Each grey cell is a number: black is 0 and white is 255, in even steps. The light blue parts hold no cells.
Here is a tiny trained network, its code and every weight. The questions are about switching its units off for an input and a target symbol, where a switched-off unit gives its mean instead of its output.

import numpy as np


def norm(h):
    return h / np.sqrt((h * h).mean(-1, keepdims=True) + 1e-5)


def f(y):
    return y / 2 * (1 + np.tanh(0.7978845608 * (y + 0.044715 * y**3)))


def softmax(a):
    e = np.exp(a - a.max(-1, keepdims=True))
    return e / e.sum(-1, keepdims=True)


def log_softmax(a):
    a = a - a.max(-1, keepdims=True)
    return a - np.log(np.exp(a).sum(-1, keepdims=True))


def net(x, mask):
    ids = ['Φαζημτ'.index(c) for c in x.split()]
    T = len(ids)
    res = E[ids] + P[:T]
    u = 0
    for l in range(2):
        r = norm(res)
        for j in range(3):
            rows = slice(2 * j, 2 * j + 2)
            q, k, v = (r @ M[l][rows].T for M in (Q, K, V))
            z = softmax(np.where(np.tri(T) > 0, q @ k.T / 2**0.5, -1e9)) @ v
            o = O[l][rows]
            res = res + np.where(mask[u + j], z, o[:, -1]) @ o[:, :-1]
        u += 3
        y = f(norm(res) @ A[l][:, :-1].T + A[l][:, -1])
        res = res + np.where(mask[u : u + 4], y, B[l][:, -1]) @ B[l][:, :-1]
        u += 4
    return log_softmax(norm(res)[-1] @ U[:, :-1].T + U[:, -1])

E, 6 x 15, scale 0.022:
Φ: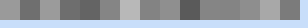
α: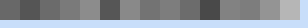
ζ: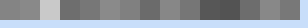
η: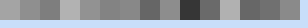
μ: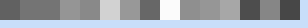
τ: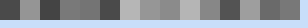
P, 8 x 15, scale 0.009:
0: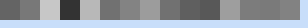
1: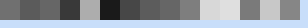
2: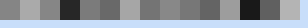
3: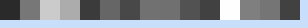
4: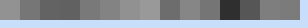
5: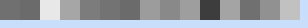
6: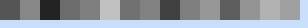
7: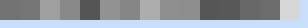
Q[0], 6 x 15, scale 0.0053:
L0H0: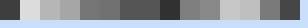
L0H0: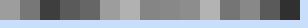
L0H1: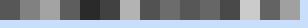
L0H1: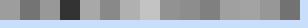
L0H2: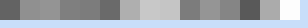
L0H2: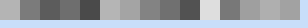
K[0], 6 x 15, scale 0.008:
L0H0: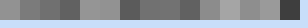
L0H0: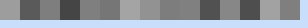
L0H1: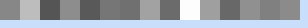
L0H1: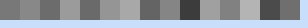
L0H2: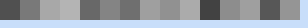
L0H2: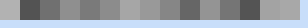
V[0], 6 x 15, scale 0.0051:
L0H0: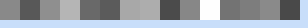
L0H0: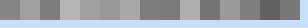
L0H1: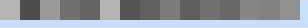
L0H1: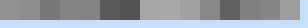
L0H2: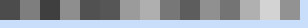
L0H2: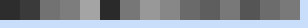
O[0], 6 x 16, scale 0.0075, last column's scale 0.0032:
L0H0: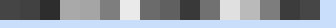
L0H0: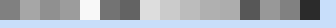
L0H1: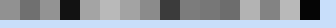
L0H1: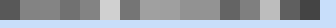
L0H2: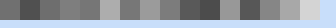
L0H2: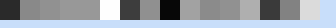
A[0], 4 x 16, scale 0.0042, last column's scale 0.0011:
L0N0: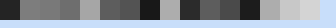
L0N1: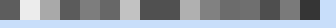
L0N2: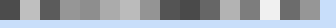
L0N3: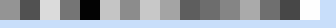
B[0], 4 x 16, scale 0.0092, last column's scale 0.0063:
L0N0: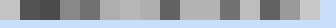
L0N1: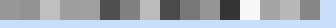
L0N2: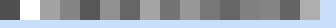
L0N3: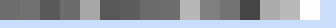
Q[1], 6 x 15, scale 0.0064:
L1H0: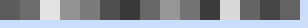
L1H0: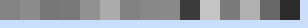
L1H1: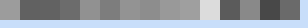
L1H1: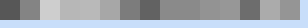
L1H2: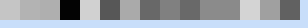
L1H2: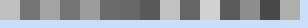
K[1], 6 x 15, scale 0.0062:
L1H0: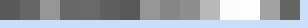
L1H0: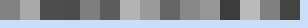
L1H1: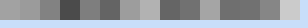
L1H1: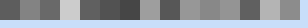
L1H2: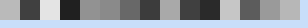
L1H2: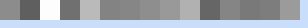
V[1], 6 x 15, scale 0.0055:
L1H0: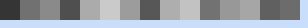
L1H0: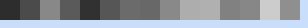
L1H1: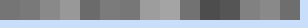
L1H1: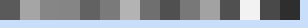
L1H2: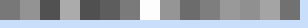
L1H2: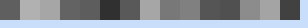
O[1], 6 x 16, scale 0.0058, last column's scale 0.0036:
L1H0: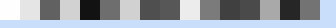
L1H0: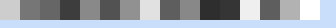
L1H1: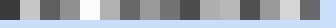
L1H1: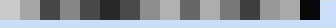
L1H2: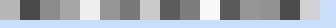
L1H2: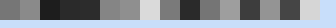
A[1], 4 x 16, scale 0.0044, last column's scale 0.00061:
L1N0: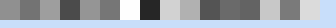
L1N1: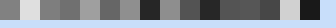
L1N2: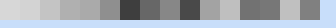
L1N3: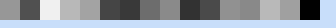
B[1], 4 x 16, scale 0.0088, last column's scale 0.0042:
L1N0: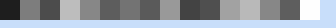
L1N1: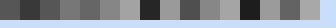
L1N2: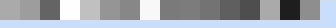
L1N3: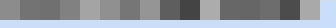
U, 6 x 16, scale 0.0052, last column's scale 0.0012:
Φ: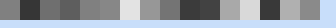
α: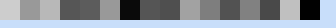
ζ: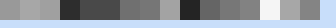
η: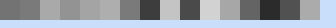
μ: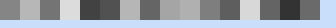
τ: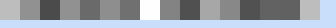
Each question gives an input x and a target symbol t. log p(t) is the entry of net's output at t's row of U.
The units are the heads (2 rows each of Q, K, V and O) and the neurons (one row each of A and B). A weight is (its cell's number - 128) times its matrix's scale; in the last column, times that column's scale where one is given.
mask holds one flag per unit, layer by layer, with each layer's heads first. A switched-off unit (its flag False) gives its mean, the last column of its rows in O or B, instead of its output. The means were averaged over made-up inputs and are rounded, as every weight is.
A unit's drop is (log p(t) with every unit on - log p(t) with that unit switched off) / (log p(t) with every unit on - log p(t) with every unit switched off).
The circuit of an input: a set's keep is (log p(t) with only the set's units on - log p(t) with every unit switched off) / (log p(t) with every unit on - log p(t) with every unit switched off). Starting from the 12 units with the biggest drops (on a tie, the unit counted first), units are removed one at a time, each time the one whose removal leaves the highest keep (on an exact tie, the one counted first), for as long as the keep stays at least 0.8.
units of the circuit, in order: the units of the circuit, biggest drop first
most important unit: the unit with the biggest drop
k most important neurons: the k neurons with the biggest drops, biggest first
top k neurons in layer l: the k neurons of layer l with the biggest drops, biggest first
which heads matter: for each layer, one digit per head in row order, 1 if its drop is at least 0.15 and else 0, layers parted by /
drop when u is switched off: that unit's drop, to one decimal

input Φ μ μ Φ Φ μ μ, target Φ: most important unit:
L0N3
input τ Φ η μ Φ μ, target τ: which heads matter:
110 / 111
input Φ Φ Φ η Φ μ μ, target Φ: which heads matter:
000 / 100
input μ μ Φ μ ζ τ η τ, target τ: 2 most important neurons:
[L1N0; L0N3]
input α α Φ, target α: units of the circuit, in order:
[L0H2; L0H0]
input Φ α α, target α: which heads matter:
101 / 000
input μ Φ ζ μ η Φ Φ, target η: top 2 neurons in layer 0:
[L0N1; L0N3]
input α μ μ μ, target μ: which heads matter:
000 / 100
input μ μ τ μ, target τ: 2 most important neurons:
[L0N1; L0N3]
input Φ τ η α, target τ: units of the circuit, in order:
[L0H1; L1H2; L1N0]
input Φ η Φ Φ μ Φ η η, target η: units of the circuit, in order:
[L1H2; L1N1]
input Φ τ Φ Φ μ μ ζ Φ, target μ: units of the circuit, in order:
[L1H0; L0H1]
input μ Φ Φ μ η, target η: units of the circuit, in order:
[L1H0; L0N0]
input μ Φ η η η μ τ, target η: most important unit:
L1H0
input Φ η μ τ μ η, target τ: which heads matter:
000 / 000
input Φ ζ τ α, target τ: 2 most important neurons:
[L0N3; L0N1]
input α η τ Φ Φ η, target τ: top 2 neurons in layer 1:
[L1N2; L1N0]
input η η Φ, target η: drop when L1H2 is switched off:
0.1
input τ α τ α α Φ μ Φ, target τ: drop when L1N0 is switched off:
0.1
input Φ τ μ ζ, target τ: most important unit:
L0H1
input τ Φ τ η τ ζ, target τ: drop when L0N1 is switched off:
0.0
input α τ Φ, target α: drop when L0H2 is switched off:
0.6
